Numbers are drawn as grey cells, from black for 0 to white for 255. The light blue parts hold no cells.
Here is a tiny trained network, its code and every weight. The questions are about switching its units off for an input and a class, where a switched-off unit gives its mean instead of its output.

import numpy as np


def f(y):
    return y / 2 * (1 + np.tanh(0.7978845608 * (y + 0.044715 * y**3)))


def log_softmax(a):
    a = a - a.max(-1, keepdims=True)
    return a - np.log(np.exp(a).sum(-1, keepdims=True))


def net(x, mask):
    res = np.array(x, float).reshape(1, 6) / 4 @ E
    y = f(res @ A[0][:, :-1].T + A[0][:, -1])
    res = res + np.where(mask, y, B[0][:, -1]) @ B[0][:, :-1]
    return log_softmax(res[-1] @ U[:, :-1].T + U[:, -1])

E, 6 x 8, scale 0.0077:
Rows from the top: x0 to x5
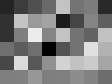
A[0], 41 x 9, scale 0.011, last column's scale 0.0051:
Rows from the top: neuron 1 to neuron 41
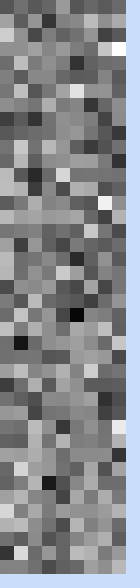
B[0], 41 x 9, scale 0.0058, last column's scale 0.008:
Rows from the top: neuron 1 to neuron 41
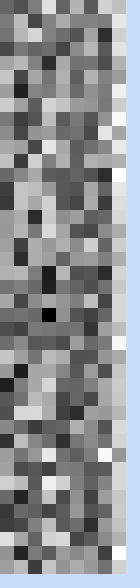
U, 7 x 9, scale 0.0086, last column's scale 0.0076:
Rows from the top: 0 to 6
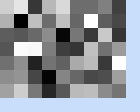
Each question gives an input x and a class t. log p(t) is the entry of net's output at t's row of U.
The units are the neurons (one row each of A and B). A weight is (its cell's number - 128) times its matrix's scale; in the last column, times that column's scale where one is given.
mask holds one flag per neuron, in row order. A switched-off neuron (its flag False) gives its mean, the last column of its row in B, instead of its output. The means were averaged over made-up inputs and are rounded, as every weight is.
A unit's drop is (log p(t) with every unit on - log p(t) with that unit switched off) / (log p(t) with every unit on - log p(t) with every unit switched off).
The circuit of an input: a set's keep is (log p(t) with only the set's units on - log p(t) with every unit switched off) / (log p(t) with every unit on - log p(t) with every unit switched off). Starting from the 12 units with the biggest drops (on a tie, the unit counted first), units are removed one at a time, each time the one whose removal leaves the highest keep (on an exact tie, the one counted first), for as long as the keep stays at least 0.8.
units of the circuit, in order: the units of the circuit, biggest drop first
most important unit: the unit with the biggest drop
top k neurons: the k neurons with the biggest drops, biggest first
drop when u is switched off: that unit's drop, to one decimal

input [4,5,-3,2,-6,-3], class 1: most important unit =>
neuron 18
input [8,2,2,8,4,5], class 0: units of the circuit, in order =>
[neuron 35; neuron 17]
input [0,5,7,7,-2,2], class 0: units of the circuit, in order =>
[neuron 35; neuron 39]
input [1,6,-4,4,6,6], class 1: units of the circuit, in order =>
[neuron 40; neuron 12]
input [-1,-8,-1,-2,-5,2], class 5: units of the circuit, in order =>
[neuron 20; neuron 37]
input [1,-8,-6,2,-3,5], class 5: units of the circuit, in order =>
[neuron 20; neuron 13]
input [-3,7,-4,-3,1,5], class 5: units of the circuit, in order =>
[neuron 23; neuron 34]
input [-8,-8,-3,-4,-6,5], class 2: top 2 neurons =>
[neuron 24; neuron 38]
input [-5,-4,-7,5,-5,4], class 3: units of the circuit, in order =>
[neuron 3; neuron 14]
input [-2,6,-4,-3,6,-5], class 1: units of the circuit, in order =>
[neuron 40; neuron 12; neuron 27]
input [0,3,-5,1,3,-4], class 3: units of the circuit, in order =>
[neuron 14; neuron 30]
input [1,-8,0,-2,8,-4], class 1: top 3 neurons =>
[neuron 7; neuron 27; neuron 12]
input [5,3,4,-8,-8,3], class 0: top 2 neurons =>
[neuron 11; neuron 8]
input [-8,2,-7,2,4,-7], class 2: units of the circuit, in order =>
[neuron 38]
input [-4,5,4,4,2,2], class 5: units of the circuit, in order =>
[neuron 23; neuron 34; neuron 14]
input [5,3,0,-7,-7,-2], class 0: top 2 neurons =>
[neuron 11; neuron 8]
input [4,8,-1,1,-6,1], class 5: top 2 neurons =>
[neuron 23; neuron 21]
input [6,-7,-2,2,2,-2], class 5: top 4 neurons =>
[neuron 20; neuron 13; neuron 36; neuron 38]
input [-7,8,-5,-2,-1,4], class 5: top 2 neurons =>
[neuron 23; neuron 5]
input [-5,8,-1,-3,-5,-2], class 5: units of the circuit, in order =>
[neuron 23]
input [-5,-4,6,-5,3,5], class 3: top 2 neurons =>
[neuron 15; neuron 4]
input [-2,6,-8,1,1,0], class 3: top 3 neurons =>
[neuron 14; neuron 30; neuron 3]
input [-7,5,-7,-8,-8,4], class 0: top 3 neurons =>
[neuron 8; neuron 16; neuron 11]
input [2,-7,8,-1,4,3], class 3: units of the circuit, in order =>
[neuron 15; neuron 32]
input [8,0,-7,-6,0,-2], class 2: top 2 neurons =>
[neuron 9; neuron 29]
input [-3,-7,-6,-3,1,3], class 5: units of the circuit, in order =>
[neuron 20; neuron 13]
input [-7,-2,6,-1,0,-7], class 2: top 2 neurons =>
[neuron 24; neuron 36]
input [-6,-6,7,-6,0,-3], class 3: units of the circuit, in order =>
[neuron 15]
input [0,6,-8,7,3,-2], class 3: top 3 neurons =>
[neuron 14; neuron 30; neuron 3]
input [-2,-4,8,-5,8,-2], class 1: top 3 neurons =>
[neuron 7; neuron 27; neuron 40]
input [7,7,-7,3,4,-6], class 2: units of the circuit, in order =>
[neuron 9; neuron 29]
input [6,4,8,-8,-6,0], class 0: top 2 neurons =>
[neuron 11; neuron 8]
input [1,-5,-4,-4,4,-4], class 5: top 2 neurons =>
[neuron 13; neuron 20]
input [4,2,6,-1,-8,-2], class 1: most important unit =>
neuron 22
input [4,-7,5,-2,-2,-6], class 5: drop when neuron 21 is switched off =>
-0.1
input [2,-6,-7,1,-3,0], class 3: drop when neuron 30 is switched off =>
0.1
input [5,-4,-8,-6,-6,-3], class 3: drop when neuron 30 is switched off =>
0.3
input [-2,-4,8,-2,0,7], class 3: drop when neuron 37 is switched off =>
0.0
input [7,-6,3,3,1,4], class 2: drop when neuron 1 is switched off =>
0.1
